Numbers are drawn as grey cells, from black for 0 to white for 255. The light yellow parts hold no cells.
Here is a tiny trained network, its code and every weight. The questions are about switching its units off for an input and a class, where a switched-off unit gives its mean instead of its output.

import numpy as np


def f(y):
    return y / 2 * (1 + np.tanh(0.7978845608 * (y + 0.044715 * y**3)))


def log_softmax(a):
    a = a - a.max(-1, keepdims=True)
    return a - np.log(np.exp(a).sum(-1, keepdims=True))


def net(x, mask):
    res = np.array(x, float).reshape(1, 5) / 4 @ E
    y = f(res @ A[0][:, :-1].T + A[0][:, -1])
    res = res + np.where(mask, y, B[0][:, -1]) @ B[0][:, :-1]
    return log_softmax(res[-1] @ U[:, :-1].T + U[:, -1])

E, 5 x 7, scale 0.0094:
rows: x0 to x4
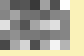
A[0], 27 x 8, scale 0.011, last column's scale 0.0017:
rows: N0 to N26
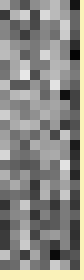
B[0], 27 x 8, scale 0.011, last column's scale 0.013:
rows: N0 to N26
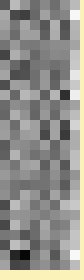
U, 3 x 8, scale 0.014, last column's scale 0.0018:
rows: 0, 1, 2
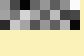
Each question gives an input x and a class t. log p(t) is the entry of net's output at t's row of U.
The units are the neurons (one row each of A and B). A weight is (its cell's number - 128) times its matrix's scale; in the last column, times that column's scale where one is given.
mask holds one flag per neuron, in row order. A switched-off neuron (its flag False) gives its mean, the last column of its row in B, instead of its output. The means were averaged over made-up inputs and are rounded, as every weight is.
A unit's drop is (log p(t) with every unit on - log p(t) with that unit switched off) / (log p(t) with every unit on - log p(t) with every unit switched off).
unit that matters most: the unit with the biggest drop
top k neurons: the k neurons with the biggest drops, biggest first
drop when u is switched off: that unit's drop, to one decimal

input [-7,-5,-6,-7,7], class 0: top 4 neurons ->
N1; N7; N23; N26
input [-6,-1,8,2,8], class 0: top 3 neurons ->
N1; N7; N26
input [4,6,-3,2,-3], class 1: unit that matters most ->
N1
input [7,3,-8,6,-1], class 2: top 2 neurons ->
N20; N24
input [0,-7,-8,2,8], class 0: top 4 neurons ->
N1; N7; N26; N6
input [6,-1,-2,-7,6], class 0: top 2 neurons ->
N1; N9
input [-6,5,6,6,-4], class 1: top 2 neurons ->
N9; N12
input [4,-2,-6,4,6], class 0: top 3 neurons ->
N1; N7; N26
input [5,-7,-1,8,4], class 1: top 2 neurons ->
N25; N2
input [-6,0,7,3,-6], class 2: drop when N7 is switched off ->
0.2
